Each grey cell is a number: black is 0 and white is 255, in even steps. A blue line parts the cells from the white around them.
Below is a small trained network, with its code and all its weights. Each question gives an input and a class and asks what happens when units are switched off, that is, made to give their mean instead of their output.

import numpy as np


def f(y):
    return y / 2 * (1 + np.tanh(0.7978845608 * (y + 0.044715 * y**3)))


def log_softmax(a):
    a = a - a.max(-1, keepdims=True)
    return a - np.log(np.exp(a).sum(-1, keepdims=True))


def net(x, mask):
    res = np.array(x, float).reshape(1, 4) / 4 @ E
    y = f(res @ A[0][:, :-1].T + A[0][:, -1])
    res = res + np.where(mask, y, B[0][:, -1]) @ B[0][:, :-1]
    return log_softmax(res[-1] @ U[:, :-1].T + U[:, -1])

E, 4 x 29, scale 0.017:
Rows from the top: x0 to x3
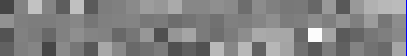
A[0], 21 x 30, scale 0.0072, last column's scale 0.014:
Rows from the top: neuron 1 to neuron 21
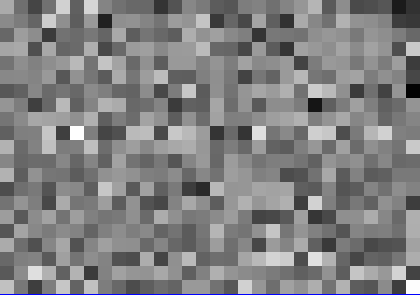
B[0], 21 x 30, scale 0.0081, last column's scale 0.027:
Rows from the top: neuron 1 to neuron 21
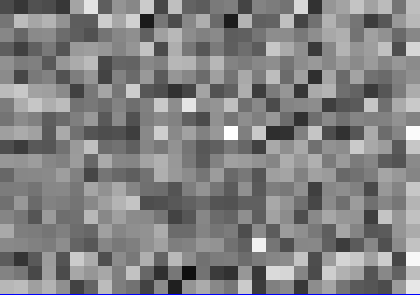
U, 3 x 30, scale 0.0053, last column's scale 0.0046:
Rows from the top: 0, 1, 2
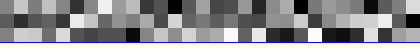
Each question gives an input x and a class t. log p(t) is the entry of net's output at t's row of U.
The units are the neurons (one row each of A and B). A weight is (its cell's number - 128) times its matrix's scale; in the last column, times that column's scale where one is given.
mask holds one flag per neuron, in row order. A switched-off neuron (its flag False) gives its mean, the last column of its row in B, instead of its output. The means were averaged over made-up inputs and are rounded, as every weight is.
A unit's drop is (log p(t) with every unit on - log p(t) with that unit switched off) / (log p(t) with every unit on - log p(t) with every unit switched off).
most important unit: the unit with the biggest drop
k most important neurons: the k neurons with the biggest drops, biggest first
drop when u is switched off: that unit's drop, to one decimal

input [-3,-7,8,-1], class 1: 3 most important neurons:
[neuron 19; neuron 1; neuron 2]
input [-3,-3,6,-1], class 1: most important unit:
neuron 19
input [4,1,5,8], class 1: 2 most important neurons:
[neuron 19; neuron 21]
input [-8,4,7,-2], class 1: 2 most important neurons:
[neuron 1; neuron 19]
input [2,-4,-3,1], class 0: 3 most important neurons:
[neuron 19; neuron 10; neuron 1]
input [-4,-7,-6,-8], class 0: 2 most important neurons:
[neuron 2; neuron 21]
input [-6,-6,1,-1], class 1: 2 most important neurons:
[neuron 1; neuron 7]
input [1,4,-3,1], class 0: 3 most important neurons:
[neuron 10; neuron 19; neuron 1]
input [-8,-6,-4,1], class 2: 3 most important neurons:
[neuron 8; neuron 18; neuron 20]
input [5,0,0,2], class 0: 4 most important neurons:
[neuron 19; neuron 1; neuron 4; neuron 11]
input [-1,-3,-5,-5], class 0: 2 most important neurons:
[neuron 2; neuron 19]
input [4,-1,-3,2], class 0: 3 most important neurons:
[neuron 19; neuron 1; neuron 4]
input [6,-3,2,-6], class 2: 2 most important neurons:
[neuron 10; neuron 19]
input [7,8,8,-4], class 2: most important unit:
neuron 10
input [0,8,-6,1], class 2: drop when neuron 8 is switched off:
0.3
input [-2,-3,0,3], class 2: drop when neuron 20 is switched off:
0.3
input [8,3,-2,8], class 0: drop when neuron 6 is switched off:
0.0
